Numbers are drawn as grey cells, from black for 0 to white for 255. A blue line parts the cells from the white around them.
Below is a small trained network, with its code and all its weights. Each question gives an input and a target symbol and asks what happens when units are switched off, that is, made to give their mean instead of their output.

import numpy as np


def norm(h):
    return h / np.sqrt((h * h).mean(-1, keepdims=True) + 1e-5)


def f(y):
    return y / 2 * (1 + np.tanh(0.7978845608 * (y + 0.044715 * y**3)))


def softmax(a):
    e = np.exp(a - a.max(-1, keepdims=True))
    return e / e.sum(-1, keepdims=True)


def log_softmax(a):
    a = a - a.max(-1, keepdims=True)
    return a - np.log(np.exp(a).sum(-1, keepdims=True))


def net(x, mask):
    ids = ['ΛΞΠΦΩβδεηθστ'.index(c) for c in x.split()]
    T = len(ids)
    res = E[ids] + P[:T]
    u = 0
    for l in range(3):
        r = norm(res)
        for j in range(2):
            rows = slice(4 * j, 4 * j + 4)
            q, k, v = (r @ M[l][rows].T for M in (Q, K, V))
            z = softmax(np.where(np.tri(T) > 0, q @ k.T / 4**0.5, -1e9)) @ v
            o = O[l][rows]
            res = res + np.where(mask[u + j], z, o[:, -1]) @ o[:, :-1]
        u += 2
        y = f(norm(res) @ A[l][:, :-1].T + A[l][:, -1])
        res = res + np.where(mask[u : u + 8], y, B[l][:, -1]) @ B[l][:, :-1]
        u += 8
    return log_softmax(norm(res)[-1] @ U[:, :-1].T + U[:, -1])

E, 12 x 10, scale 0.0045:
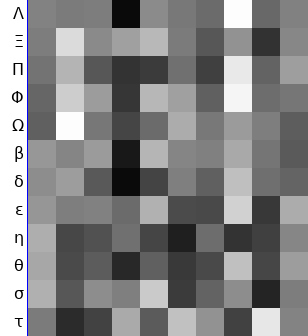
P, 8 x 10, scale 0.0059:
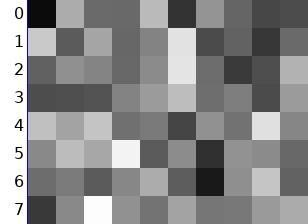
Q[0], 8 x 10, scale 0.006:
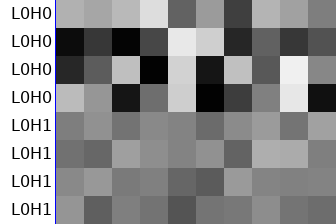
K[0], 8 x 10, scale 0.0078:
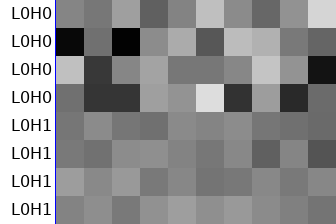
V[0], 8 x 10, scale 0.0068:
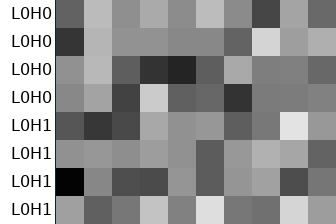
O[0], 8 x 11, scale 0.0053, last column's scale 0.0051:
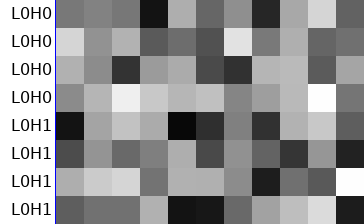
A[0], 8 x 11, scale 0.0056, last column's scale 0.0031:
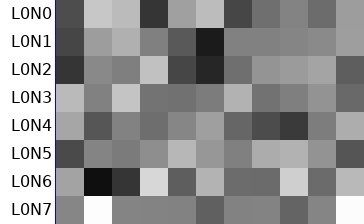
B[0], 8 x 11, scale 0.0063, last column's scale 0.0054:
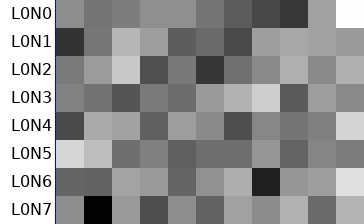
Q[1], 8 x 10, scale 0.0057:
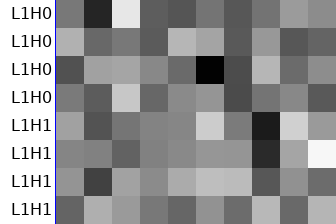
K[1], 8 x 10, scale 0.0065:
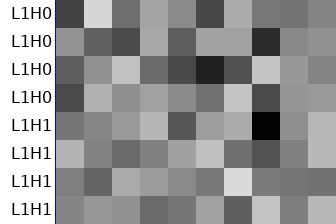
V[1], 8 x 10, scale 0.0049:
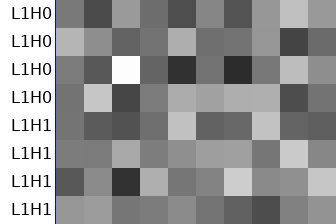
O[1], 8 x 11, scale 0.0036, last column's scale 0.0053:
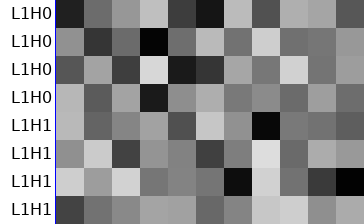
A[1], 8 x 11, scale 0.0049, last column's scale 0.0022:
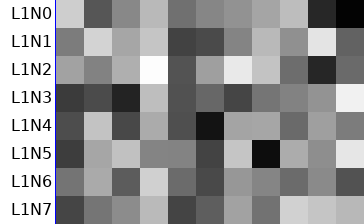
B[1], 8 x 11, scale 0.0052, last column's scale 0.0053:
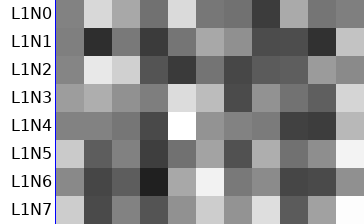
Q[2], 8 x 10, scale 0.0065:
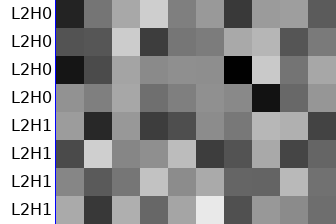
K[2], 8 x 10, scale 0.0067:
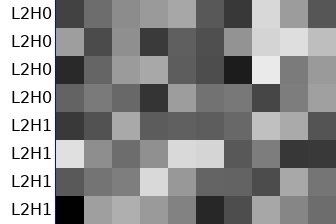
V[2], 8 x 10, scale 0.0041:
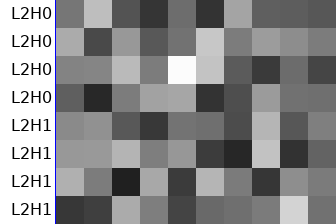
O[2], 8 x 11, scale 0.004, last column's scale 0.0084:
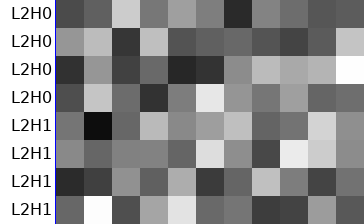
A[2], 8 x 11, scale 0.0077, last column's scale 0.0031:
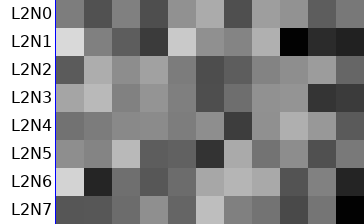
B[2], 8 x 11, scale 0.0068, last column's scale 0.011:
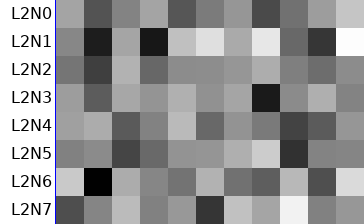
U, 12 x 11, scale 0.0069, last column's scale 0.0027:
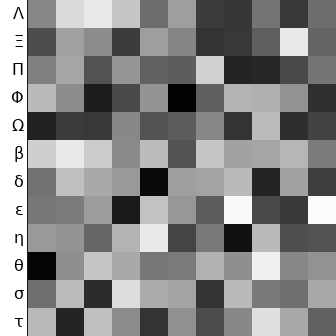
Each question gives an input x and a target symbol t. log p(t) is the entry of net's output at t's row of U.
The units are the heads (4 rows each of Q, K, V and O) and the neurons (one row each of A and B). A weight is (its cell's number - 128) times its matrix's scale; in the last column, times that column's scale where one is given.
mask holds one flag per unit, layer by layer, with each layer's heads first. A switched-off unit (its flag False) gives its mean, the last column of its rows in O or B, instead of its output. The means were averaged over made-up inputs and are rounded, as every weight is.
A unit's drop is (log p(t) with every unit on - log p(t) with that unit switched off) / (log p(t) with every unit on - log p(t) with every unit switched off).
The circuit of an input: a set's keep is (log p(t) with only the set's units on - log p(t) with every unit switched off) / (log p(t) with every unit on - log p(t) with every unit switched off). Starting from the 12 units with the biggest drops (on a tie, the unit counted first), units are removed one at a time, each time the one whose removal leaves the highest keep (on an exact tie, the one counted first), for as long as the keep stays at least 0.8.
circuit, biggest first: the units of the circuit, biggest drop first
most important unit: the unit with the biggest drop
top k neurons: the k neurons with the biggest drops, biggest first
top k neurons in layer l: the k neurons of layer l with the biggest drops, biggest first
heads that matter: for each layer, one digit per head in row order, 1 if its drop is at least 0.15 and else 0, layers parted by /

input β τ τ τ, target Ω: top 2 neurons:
(L2N1; L0N2)
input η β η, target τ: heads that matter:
11 / 10 / 11
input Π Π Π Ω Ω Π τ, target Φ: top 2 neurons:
(L2N1; L1N7)
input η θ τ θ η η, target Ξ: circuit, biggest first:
(L0H0; L2N1; L2N6; L0N4)
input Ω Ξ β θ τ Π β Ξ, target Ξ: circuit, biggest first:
(L0H0; L2N1; L2N6; L1N7)
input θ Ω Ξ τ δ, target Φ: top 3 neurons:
(L0N6; L2N1; L1N7)
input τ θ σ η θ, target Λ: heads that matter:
11 / 00 / 00
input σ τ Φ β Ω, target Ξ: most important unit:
L0H0
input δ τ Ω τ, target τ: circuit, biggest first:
(L0H1; L2N1)
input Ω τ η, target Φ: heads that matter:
11 / 01 / 00
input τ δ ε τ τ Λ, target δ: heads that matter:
10 / 10 / 01
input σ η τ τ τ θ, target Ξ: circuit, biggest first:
(L0H0; L2N1; L1N7; L2N6)
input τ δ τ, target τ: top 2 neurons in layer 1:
(L1N7; L1N5)
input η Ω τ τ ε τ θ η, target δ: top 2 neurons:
(L0N2; L2N1)
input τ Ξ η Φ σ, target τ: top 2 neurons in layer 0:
(L0N3; L0N1)
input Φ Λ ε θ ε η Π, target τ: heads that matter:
00 / 10 / 01
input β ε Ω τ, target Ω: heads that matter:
10 / 10 / 01
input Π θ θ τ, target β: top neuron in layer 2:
(L2N1)
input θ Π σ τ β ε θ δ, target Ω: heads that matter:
10 / 00 / 00
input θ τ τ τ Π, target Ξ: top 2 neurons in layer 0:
(L0N1; L0N2)
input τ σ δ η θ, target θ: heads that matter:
11 / 00 / 00
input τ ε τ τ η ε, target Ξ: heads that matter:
10 / 00 / 11
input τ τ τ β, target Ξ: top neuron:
(L0N1)
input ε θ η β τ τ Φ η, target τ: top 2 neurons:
(L1N7; L1N5)
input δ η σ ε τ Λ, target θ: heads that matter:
10 / 00 / 00
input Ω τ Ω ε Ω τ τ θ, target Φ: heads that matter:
10 / 10 / 01
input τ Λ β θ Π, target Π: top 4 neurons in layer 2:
(L2N1; L2N5; L2N6; L2N3)
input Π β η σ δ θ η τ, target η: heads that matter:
10 / 11 / 01
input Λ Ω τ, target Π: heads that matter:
10 / 11 / 01
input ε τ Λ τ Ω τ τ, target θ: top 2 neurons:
(L0N1; L2N1)
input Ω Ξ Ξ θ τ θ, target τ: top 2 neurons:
(L2N1; L0N3)
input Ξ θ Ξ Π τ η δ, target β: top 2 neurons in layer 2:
(L2N1; L2N3)
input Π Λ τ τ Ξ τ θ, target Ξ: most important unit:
L0N1
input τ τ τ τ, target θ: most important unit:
L1H0
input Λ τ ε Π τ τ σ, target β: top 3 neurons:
(L0N2; L0N1; L2N1)
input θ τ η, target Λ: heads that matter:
11 / 00 / 00
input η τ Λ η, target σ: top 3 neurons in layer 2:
(L2N1; L2N6; L2N4)
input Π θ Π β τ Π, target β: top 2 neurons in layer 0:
(L0N6; L0N7)
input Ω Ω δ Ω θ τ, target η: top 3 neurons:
(L2N1; L2N3; L2N6)
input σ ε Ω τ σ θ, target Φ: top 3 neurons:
(L2N1; L1N7; L2N6)
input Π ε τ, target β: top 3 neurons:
(L2N1; L2N6; L2N3)
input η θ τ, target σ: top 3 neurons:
(L2N1; L2N6; L2N4)
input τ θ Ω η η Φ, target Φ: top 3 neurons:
(L2N1; L1N7; L2N6)
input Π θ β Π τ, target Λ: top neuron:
(L2N1)
